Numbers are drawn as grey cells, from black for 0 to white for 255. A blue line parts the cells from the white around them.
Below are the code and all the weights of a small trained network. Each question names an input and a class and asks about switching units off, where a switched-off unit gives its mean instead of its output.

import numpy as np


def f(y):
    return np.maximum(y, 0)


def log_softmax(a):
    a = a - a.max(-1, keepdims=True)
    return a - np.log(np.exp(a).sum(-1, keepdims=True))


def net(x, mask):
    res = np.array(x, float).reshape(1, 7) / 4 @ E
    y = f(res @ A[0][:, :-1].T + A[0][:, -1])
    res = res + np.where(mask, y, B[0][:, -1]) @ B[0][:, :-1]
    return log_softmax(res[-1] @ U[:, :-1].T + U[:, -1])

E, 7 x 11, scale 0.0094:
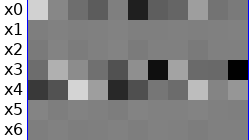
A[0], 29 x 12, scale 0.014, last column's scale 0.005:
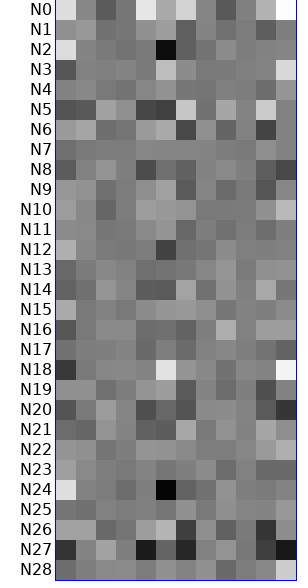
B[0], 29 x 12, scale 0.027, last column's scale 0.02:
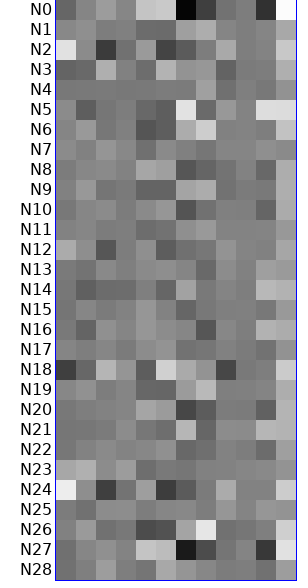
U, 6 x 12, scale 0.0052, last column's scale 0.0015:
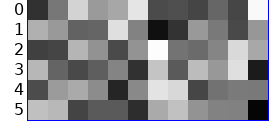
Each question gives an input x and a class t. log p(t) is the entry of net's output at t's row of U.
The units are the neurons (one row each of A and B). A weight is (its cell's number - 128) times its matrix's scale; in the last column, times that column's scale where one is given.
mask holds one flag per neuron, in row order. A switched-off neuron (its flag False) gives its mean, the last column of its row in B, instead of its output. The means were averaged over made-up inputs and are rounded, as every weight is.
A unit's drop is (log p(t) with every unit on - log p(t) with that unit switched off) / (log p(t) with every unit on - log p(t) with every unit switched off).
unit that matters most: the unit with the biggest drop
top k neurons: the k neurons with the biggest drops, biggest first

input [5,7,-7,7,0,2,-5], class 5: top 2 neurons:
[N0 N26]
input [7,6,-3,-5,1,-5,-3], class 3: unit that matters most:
N27
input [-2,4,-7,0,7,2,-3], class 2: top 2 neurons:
[N0 N5]
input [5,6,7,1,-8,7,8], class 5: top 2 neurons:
[N26 N27]
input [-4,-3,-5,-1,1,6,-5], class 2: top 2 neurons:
[N0 N27]
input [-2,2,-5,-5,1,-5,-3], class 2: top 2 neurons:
[N27 N5]
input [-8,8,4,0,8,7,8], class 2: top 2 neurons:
[N5 N0]
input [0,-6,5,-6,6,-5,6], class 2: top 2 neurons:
[N24 N2]
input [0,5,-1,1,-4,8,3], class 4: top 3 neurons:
[N27 N24 N2]
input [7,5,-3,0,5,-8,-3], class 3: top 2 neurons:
[N0 N5]
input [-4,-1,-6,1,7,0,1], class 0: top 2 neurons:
[N27 N20]
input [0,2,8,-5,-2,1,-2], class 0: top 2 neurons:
[N24 N2]
